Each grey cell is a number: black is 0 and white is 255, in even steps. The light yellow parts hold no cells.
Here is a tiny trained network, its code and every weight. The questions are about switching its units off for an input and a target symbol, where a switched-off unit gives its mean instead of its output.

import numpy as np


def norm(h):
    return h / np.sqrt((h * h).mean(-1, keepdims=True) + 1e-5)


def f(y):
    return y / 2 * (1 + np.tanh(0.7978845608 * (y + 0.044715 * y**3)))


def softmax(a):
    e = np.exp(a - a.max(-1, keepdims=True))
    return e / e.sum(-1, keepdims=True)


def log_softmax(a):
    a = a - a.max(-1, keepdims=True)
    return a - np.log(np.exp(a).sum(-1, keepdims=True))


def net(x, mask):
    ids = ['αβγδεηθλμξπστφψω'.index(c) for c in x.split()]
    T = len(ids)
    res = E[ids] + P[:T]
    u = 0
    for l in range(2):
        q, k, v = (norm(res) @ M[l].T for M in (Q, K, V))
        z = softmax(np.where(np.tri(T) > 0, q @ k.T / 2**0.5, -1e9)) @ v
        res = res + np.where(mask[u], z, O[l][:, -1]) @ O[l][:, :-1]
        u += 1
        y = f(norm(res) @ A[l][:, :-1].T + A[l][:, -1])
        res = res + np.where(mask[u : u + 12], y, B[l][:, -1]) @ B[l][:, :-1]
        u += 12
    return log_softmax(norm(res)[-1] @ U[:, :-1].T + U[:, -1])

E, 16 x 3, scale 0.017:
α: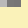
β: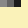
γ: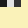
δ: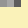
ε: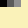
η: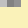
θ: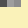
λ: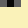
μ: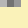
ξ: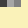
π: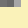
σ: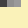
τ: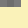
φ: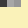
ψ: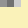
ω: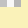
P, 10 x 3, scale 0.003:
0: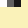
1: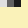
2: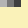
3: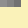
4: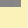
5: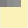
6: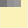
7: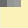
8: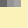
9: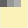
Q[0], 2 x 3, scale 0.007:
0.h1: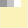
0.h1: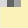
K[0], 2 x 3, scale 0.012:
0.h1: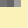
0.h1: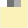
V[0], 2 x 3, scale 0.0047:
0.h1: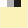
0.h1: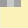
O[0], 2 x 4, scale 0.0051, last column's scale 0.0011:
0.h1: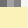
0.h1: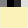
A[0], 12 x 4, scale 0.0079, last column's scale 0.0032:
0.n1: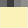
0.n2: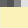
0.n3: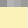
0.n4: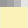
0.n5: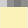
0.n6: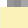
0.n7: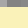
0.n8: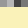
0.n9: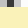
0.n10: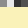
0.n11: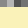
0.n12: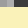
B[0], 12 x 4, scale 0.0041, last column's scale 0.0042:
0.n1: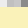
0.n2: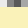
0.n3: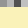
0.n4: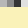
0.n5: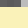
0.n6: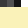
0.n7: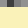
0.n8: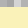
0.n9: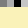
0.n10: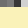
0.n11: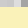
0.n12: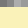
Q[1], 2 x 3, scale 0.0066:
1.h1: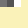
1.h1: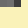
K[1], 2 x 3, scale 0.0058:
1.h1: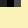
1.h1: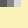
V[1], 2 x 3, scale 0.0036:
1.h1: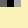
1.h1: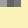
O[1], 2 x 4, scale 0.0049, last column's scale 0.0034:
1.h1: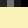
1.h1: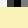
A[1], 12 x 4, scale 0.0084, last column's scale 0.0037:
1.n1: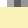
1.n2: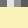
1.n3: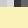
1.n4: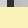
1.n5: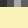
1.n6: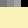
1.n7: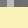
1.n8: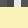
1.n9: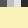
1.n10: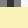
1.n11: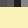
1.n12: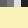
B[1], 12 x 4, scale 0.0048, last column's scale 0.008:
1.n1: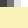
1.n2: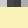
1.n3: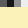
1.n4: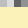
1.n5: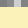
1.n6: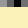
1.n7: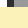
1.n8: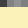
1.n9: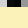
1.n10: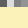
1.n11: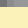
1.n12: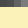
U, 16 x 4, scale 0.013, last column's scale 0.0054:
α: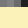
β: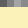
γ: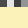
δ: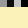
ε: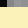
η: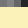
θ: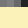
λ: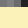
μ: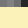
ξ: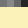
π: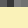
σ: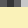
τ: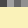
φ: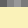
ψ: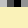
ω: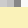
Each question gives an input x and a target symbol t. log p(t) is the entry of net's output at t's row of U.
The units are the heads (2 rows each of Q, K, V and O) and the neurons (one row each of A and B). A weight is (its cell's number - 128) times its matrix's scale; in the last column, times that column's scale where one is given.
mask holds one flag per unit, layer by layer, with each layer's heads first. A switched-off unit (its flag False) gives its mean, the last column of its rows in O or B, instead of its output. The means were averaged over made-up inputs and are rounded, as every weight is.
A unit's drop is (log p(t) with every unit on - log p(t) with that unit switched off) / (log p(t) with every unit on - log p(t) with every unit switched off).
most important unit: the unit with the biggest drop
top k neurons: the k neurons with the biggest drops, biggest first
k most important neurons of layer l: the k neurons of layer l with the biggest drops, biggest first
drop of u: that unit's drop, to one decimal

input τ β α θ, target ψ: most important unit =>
1.n1
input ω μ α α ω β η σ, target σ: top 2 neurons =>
1.n9; 0.n6
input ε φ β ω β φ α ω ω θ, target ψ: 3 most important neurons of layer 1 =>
1.n9; 1.n1; 1.n3
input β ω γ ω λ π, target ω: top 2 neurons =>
1.n4; 0.n6
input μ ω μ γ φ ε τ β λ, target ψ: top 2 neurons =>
1.n1; 0.n2
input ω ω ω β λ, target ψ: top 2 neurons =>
1.n1; 1.n4
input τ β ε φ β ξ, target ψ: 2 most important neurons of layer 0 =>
0.n6; 0.n5
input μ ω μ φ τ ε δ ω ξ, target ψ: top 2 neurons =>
1.n9; 1.n1
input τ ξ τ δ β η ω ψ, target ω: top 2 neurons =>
1.n4; 0.n10
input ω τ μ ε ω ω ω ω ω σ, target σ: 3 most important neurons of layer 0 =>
0.n6; 0.n2; 0.n5
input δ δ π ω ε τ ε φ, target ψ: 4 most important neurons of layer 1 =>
1.n9; 1.n1; 1.n2; 1.n3
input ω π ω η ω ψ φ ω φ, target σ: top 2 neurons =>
1.n9; 0.n9
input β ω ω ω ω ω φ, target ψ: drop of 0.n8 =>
0.0
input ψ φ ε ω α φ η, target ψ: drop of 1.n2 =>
-0.1
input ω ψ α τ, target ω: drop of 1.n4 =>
0.4
